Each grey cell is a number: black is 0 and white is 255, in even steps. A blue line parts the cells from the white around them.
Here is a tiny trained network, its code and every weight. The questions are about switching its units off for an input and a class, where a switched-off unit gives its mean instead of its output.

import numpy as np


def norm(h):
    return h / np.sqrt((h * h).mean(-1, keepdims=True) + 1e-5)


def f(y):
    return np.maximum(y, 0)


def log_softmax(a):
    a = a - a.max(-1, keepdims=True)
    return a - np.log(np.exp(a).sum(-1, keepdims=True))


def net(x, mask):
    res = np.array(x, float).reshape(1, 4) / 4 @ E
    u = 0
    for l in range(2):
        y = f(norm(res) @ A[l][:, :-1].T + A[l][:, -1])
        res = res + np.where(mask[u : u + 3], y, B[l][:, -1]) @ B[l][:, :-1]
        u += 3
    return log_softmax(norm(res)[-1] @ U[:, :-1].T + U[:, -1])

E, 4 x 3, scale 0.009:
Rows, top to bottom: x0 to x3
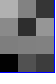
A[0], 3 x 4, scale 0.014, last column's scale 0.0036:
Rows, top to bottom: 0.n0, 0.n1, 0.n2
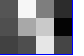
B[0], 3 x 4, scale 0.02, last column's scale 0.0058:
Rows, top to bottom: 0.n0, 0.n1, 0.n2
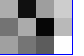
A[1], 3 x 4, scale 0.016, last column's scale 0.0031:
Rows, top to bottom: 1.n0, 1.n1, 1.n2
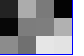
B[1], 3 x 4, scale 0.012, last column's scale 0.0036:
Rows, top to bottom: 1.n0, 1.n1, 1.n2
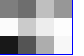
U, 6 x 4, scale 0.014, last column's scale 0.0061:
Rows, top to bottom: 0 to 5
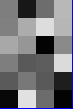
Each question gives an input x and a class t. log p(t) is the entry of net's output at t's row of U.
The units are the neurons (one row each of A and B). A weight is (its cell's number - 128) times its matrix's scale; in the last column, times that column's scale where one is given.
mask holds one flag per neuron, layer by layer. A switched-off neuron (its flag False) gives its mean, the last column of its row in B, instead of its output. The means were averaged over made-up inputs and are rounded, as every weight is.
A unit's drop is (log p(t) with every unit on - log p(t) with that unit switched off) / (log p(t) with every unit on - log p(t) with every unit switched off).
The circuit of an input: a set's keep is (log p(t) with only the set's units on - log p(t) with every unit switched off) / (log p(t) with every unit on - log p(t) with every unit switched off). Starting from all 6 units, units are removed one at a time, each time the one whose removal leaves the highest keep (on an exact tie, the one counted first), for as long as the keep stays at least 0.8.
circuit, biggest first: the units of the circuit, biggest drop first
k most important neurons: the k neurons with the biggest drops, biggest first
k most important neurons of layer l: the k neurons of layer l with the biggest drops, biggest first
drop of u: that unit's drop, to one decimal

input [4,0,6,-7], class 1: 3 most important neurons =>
[0.n1; 0.n2; 0.n0]
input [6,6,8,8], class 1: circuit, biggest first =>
[1.n1; 0.n2; 0.n0; 0.n1]
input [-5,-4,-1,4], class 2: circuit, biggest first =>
[0.n1]
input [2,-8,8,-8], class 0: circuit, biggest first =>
[0.n0; 1.n1]
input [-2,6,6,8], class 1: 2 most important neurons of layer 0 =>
[0.n0; 0.n1]
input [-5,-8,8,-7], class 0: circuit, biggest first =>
[0.n0; 1.n1]
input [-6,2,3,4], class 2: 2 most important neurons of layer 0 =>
[0.n2; 0.n0]
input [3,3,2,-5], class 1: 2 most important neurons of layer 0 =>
[0.n1; 0.n2]
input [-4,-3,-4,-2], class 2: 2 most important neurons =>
[0.n1; 1.n2]
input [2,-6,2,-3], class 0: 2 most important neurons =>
[0.n0; 1.n1]
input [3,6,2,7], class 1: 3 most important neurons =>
[1.n1; 0.n0; 0.n2]
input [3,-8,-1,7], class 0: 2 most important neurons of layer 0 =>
[0.n0; 0.n1]
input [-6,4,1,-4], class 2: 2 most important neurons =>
[0.n1; 0.n0]
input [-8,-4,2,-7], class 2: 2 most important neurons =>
[0.n1; 1.n1]
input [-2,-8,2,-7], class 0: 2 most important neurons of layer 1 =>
[1.n1; 1.n2]
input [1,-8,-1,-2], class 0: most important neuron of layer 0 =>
[0.n0]
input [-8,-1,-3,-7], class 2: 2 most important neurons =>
[0.n1; 1.n1]
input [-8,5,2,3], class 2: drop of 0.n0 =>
0.2
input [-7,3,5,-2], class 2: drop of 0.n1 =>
0.1
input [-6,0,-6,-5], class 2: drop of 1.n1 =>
0.1
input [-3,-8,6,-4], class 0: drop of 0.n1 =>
0.0
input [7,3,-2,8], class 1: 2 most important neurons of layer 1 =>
[1.n1; 1.n0]
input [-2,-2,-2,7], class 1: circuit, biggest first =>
[1.n1]
